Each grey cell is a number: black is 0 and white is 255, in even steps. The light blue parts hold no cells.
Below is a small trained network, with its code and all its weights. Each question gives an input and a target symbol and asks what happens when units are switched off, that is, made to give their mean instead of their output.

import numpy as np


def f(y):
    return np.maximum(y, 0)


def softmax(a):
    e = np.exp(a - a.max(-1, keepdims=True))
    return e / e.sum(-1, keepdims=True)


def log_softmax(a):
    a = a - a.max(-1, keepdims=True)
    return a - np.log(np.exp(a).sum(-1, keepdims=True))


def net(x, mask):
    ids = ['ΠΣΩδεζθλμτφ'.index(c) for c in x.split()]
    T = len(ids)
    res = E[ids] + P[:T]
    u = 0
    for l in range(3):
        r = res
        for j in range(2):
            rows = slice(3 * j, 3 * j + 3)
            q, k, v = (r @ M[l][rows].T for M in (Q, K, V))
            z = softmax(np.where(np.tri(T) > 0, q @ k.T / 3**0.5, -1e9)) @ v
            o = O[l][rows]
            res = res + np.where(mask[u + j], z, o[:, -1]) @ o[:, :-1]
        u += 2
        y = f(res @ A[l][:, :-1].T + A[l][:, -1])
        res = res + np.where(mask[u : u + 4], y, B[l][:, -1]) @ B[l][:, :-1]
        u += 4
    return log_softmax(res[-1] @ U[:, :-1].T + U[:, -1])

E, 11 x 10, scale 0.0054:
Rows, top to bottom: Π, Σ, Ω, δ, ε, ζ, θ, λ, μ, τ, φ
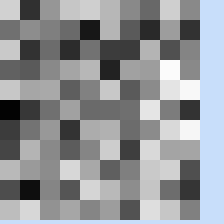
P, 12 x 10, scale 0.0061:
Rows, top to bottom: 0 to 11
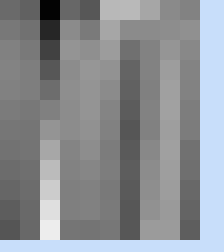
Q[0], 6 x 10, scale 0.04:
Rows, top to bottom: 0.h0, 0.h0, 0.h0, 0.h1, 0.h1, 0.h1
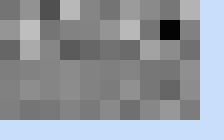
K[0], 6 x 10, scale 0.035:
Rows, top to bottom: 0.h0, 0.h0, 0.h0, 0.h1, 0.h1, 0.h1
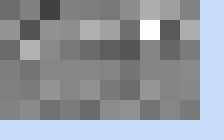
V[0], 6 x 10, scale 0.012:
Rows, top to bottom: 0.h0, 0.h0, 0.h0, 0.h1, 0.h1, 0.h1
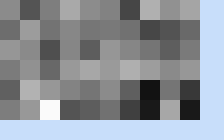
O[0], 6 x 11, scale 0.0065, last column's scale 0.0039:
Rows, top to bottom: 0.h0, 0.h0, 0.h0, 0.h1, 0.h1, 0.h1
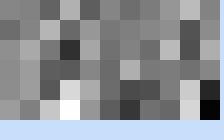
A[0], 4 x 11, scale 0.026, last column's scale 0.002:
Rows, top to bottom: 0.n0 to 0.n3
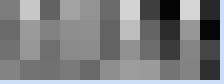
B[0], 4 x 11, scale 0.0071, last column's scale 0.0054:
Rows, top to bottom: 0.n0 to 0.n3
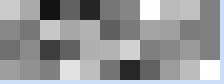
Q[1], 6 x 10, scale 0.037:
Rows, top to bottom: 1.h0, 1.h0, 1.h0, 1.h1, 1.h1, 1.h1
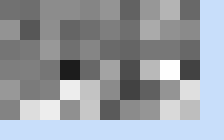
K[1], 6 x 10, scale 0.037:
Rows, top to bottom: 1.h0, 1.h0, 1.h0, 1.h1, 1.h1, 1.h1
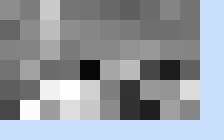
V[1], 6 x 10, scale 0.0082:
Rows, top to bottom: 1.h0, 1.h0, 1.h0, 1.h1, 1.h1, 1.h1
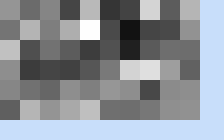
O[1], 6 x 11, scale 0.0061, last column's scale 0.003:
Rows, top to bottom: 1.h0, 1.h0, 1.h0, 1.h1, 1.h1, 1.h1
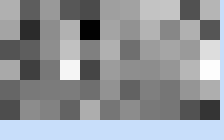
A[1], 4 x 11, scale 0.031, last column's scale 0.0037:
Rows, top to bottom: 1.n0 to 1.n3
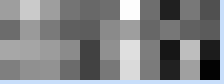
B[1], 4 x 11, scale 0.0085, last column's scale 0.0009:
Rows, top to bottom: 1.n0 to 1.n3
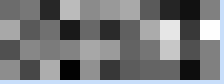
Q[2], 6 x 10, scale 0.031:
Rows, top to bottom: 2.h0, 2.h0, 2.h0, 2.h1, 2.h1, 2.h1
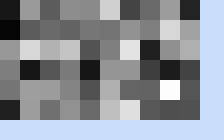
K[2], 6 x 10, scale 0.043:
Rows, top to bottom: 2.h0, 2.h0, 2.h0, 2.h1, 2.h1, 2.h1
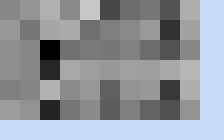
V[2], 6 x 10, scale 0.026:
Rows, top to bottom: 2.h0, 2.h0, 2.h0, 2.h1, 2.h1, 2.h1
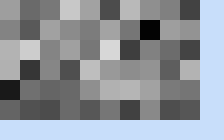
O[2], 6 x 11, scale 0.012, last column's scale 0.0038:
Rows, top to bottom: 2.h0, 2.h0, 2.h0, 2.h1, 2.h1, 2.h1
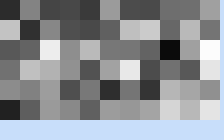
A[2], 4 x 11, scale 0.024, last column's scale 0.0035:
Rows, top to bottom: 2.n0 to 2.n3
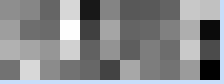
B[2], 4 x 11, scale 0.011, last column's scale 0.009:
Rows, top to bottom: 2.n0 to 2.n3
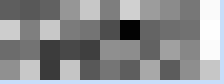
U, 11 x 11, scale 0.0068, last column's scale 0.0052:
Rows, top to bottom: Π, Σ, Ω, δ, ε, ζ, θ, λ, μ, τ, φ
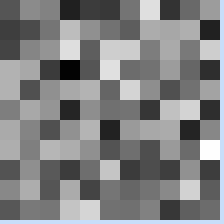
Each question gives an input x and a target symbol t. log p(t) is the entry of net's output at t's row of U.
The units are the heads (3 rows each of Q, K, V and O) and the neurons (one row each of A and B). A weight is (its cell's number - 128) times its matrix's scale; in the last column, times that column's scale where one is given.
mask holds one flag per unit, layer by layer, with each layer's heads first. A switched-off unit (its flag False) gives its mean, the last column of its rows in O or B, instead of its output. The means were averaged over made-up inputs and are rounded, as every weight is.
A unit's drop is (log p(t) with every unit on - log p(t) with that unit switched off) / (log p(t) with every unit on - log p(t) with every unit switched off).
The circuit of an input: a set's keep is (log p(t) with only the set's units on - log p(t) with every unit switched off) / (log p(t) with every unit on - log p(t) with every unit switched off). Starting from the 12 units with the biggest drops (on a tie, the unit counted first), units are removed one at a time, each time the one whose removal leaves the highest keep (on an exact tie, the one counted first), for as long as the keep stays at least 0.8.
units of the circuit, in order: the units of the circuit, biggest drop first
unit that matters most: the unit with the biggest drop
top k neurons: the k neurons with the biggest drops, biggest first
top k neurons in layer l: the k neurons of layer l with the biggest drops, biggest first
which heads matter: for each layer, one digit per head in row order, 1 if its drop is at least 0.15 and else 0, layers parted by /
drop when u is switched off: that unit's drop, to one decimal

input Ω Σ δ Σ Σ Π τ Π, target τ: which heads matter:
00 / 01 / 01
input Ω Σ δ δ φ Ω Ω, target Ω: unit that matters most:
0.n3
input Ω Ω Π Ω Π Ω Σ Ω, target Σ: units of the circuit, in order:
[1.h0 0.n3 2.h1 1.n1]
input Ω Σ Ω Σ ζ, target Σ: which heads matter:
01 / 00 / 01
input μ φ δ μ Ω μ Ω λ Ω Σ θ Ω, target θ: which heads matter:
00 / 10 / 11
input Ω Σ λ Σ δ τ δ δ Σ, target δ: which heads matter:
00 / 01 / 10
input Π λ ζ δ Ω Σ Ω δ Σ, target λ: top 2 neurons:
[0.n3 2.n1]
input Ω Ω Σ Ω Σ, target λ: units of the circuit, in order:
[2.n1 0.h1]
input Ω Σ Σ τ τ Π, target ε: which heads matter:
11 / 01 / 11
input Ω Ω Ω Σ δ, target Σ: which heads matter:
00 / 10 / 01
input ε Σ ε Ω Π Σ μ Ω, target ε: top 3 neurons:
[0.n3 2.n0 2.n3]
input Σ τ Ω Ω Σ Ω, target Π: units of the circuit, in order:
[0.h1 2.h0 2.n2]
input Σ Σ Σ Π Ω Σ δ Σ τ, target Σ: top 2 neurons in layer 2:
[2.n1 2.n2]
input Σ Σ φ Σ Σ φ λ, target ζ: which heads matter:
01 / 11 / 11
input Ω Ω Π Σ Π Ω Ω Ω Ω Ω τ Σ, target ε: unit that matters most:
0.h1
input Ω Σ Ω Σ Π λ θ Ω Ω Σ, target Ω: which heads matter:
00 / 01 / 01
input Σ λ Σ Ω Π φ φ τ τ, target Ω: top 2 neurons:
[2.n1 0.n3]
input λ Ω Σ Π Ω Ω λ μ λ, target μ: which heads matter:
10 / 10 / 10
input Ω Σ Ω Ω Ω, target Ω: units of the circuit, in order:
[2.h1 0.h0]
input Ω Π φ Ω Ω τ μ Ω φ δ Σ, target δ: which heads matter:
10 / 00 / 10
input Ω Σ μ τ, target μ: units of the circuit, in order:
[2.h0]
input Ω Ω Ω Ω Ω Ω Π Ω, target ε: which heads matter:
10 / 00 / 10
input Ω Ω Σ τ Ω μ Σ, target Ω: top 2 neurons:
[0.n3 2.n0]
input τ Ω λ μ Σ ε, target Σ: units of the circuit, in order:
[1.h0 2.h1]
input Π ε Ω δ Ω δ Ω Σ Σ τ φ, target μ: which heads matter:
01 / 01 / 11
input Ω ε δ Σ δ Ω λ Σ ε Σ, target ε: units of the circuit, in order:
[1.h1 2.h0 0.h1]
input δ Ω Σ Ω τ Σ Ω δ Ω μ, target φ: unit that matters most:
0.h1
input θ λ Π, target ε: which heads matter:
11 / 00 / 10
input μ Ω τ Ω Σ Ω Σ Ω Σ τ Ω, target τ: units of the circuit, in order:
[2.h1 2.n3]
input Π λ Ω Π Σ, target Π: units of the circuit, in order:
[2.h0 1.n1]
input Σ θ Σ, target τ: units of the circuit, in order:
[2.h1 2.n3]
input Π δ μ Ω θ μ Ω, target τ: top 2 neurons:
[0.n3 2.n3]
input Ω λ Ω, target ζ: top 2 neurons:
[0.n3 2.n2]
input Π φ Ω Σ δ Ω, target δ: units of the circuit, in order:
[2.h0]
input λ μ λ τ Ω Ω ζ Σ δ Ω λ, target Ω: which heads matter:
01 / 00 / 01
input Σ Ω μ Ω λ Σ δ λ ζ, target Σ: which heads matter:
11 / 01 / 01
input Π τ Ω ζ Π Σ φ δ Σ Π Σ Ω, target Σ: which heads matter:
00 / 01 / 01
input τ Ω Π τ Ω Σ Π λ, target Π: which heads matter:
00 / 10 / 10
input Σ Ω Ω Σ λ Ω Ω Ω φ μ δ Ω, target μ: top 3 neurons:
[2.n2 0.n3 2.n0]
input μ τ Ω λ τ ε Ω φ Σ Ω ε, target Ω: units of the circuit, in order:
[2.h1]
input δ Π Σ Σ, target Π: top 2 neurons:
[2.n2 0.n3]
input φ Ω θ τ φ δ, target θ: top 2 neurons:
[0.n3 2.n0]
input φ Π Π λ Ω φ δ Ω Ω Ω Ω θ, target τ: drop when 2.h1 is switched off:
1.0
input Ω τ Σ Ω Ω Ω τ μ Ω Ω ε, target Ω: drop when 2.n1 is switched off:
0.2
